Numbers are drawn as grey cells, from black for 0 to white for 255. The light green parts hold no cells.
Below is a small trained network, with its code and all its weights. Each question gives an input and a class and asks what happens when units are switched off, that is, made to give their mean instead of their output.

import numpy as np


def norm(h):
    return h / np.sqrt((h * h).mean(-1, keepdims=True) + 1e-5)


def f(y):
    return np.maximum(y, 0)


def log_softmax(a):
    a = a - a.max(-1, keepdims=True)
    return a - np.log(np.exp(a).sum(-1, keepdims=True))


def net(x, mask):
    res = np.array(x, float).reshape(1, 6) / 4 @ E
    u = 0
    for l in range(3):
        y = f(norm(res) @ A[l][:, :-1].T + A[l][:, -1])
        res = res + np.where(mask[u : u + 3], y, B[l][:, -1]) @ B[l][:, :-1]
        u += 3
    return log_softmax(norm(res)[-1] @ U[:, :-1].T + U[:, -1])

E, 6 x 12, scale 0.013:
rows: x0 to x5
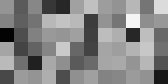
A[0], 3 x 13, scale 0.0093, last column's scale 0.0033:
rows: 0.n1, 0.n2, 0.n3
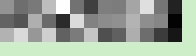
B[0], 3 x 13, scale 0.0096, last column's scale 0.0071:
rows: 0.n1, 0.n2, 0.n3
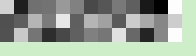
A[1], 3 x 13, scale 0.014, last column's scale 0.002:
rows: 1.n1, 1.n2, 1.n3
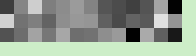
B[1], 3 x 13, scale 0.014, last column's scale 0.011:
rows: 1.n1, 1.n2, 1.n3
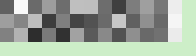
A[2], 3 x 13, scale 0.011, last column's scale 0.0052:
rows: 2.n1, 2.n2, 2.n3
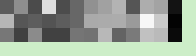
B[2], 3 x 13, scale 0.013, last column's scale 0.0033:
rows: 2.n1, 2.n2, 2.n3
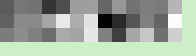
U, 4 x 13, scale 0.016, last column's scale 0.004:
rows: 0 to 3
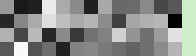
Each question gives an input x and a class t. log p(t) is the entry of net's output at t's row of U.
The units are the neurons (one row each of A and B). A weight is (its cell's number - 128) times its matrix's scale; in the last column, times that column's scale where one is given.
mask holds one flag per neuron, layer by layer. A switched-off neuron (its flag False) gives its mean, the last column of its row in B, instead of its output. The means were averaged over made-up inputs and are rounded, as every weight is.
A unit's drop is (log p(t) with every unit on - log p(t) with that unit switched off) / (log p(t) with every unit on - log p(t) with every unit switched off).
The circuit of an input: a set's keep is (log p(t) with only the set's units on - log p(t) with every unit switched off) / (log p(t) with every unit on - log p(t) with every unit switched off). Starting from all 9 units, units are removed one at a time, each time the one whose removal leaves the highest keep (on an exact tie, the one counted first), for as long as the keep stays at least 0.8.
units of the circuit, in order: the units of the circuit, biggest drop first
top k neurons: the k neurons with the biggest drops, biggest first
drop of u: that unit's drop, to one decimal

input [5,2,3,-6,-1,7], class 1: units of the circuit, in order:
[0.n2]
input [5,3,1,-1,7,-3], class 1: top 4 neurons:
[2.n2 1.n3 0.n3 2.n3]
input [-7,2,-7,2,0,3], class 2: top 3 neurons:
[0.n3 1.n1 1.n3]
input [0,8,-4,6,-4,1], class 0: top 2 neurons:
[0.n1 0.n3]
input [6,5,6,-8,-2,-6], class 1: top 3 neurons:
[0.n2 1.n3 0.n3]
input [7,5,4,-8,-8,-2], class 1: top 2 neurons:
[0.n2 1.n3]
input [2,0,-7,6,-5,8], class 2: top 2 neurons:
[1.n1 1.n3]
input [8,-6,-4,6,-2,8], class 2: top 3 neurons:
[1.n1 0.n3 1.n3]
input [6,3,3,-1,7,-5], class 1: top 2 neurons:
[2.n2 2.n3]
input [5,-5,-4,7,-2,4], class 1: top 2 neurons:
[0.n1 2.n2]
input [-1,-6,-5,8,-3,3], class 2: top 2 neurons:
[1.n1 1.n3]
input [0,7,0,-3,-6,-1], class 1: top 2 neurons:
[0.n2 1.n3]
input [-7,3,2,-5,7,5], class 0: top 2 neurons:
[0.n1 1.n1]
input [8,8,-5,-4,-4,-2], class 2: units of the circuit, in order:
[1.n2]
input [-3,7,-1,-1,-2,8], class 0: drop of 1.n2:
0.6
